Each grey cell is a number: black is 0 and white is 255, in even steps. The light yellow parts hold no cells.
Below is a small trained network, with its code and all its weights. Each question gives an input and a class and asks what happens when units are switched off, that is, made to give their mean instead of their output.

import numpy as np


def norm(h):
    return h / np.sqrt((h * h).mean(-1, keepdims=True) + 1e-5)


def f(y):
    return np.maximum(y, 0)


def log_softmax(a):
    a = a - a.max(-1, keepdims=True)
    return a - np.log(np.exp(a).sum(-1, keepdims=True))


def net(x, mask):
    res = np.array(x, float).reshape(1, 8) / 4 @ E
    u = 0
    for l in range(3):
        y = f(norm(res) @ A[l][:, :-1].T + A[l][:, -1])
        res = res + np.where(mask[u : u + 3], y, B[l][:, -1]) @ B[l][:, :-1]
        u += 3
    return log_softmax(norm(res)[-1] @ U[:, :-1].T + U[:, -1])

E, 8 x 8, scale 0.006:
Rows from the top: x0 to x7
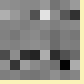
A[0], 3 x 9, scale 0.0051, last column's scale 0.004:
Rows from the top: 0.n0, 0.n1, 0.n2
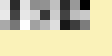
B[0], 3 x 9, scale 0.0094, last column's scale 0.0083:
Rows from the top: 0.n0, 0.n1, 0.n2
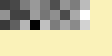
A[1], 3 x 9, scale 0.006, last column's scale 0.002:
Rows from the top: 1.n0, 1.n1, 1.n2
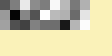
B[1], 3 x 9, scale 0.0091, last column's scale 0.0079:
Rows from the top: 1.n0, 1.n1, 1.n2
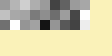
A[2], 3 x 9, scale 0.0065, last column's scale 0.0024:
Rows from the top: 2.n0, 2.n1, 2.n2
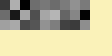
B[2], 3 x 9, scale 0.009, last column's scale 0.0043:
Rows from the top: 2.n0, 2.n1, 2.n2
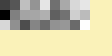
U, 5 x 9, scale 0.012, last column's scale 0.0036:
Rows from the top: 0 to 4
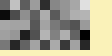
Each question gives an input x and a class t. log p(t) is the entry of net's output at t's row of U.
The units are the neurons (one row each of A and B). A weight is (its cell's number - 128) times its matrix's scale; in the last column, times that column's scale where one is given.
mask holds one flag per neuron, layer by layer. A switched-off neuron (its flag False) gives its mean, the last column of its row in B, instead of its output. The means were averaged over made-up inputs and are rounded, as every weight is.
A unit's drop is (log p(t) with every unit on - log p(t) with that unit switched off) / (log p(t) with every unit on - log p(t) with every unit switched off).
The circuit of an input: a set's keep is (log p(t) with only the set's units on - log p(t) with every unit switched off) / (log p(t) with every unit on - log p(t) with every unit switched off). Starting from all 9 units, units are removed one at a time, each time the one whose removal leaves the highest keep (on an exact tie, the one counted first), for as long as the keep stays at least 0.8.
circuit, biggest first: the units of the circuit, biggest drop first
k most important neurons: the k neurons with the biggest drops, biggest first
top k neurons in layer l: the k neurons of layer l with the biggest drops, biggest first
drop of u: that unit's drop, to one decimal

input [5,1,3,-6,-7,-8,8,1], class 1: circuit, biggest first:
(0.n2)
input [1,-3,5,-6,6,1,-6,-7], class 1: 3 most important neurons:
(1.n1 1.n2 2.n2)
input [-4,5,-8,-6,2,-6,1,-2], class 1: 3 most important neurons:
(0.n2 0.n0 2.n1)
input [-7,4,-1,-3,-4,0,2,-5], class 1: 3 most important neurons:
(0.n2 1.n2 2.n1)
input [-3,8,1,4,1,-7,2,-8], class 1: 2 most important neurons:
(0.n2 0.n0)
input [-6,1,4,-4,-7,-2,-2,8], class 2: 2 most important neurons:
(0.n1 1.n0)
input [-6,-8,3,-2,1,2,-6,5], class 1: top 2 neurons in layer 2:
(2.n0 2.n2)
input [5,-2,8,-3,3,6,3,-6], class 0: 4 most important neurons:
(0.n2 1.n2 0.n0 1.n1)
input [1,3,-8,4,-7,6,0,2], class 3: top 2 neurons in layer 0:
(0.n1 0.n2)
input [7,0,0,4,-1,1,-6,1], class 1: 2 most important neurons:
(1.n1 1.n2)
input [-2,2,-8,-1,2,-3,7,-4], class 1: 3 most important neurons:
(0.n2 0.n0 2.n1)
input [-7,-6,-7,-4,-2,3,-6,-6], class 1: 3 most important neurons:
(1.n2 2.n0 1.n1)
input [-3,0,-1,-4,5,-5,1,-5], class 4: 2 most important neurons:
(0.n1 1.n2)
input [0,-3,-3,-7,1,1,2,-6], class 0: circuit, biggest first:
(1.n2)
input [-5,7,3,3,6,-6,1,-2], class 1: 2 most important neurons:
(0.n2 0.n0)
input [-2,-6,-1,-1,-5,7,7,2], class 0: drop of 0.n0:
0.1
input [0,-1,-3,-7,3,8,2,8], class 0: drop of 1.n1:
0.2
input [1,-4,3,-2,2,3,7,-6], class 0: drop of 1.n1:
-0.1
